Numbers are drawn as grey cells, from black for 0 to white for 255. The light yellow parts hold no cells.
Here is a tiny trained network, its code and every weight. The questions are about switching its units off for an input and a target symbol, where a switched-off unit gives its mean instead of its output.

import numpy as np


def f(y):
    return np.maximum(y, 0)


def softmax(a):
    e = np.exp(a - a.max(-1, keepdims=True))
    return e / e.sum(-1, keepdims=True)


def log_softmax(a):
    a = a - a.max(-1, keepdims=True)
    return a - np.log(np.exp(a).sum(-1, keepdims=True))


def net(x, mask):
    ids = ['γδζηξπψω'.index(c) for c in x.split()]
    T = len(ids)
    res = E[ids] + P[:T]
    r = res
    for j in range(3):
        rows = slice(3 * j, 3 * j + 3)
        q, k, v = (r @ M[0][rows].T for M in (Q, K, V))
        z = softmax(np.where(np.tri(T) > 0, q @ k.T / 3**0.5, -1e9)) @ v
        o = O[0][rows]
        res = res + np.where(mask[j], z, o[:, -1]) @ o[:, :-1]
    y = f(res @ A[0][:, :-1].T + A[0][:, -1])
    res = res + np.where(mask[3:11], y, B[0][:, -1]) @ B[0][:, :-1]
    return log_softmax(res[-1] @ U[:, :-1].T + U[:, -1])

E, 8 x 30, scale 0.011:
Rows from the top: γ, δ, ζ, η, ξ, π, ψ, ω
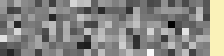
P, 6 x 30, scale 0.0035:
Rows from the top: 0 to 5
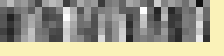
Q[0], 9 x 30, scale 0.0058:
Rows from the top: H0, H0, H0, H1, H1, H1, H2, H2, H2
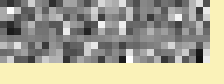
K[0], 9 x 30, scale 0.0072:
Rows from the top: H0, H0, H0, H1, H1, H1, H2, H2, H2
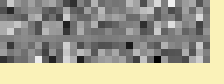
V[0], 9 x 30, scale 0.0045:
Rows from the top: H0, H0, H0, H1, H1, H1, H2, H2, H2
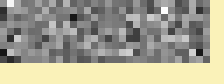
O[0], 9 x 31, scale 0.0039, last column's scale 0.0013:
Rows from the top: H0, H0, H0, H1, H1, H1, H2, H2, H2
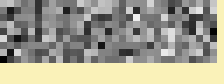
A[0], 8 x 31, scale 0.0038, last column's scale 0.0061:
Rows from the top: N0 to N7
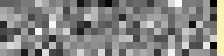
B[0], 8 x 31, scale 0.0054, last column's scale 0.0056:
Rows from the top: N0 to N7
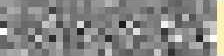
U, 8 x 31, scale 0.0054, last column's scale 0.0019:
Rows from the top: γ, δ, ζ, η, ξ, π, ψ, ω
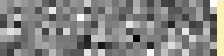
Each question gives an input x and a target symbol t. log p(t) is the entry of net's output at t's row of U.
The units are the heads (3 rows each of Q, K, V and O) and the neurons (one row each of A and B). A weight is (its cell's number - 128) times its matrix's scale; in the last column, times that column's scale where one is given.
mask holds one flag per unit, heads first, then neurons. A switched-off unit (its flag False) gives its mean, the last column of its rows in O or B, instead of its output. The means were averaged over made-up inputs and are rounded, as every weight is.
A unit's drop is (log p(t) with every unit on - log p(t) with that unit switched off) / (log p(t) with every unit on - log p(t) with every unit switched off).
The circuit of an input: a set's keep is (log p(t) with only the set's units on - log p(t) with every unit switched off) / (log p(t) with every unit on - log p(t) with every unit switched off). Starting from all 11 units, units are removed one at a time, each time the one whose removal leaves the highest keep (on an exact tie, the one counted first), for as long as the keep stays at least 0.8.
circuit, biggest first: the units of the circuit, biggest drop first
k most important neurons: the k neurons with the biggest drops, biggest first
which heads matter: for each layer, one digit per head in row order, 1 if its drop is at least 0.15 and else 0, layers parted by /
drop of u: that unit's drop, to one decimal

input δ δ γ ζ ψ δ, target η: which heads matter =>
001
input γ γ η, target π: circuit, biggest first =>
H0
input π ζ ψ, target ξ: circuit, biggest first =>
H0, H2
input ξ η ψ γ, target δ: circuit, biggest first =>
H1, N5
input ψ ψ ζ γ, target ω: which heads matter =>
011
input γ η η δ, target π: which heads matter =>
100
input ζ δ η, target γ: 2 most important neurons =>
N3, N4
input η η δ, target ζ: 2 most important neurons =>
N4, N3
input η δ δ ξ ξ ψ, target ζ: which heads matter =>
010
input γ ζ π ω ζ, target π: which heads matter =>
100
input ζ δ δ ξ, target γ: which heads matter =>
010
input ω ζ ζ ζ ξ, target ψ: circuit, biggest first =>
H0, H2
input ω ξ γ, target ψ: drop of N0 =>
0.0
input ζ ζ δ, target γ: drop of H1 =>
1.2
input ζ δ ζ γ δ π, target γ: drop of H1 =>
1.1
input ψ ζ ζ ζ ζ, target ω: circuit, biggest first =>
H2
